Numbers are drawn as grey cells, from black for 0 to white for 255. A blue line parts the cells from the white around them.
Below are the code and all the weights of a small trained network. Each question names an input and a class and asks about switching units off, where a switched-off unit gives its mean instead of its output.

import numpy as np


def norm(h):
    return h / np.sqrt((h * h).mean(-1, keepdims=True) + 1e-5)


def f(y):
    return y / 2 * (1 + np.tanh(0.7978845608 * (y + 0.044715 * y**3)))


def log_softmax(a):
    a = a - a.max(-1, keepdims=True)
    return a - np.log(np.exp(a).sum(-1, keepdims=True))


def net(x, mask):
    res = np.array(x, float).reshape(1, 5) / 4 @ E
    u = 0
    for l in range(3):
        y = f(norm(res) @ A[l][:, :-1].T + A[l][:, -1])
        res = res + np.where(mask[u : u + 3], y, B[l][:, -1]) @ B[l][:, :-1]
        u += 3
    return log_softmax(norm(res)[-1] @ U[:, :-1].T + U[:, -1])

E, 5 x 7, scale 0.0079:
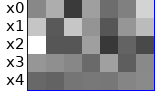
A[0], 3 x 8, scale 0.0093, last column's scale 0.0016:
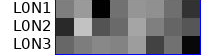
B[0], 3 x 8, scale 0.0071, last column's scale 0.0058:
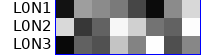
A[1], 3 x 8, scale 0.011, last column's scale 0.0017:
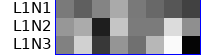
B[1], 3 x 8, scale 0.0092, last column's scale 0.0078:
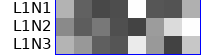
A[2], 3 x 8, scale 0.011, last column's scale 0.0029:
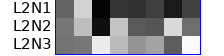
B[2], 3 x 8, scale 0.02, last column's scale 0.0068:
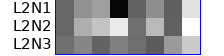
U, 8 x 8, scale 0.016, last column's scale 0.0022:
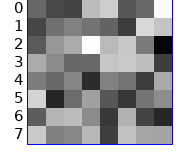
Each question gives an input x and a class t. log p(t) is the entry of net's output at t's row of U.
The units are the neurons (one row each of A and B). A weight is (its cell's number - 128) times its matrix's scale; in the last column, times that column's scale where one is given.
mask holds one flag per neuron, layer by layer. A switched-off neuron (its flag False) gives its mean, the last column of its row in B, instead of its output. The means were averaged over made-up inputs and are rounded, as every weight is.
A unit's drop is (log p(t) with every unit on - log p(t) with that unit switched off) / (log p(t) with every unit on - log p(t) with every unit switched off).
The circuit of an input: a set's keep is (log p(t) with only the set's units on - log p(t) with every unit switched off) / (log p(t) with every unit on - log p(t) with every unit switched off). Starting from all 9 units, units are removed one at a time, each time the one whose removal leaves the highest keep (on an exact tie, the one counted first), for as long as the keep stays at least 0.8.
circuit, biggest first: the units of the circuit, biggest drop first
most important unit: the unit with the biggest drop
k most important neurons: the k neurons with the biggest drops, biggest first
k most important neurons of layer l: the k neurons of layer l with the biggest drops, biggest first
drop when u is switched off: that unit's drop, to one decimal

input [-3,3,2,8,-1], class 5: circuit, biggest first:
L2N2; L2N1
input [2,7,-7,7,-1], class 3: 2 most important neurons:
L2N2; L1N3
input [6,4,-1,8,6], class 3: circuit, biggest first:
L1N3
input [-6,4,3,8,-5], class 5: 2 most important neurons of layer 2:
L2N1; L2N2
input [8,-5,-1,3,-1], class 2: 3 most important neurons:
L2N2; L0N2; L1N2
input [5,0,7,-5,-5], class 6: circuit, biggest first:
L0N2; L2N1
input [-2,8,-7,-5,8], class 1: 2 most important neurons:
L2N2; L2N3
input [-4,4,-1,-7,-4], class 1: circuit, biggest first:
L2N3; L2N2
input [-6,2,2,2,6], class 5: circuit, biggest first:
L2N1; L2N2
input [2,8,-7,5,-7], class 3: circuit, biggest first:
L2N2; L0N1
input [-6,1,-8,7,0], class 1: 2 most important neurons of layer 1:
L1N3; L1N1
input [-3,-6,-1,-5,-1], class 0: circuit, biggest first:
L0N2; L2N2
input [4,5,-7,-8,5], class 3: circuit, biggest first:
L1N3; L2N2
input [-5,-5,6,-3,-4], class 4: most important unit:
L2N2
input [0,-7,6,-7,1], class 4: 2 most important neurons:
L2N1; L1N1
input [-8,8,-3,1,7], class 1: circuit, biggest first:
L2N3; L2N2
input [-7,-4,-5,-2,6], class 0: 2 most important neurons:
L2N2; L2N1
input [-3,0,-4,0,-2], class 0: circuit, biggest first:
L2N2; L2N1
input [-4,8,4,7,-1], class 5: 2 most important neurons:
L2N2; L2N1
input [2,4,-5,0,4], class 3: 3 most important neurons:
L2N2; L1N3; L2N1
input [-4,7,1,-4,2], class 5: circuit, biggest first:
L2N2
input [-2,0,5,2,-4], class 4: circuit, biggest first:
L0N2; L2N2
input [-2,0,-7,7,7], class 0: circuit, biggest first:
L2N2; L2N1; L1N2
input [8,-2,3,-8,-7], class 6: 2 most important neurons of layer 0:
L0N1; L0N2
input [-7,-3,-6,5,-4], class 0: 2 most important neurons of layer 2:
L2N2; L2N1
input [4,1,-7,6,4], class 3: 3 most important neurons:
L1N3; L0N1; L2N2
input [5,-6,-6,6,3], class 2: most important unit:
L0N2
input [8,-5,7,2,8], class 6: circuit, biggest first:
L2N2; L2N1
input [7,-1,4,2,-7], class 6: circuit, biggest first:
L0N2; L2N2; L2N1
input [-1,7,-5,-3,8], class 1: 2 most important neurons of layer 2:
L2N2; L2N3
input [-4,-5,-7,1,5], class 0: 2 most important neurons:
L2N2; L0N2
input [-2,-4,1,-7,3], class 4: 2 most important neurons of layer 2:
L2N1; L2N2
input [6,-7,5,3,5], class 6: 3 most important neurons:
L2N2; L2N1; L0N1
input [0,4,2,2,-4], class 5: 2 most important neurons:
L2N2; L1N2
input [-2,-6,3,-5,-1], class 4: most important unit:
L2N1
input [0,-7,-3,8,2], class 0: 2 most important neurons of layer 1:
L1N1; L1N2
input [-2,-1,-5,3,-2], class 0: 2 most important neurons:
L2N2; L0N2
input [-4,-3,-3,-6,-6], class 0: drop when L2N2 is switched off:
0.2
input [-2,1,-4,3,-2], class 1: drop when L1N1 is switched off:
0.2
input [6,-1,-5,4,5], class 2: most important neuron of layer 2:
L2N2
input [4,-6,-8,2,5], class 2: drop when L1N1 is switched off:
0.0
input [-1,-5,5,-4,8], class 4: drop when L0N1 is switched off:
-0.1
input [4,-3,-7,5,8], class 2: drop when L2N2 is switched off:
0.1
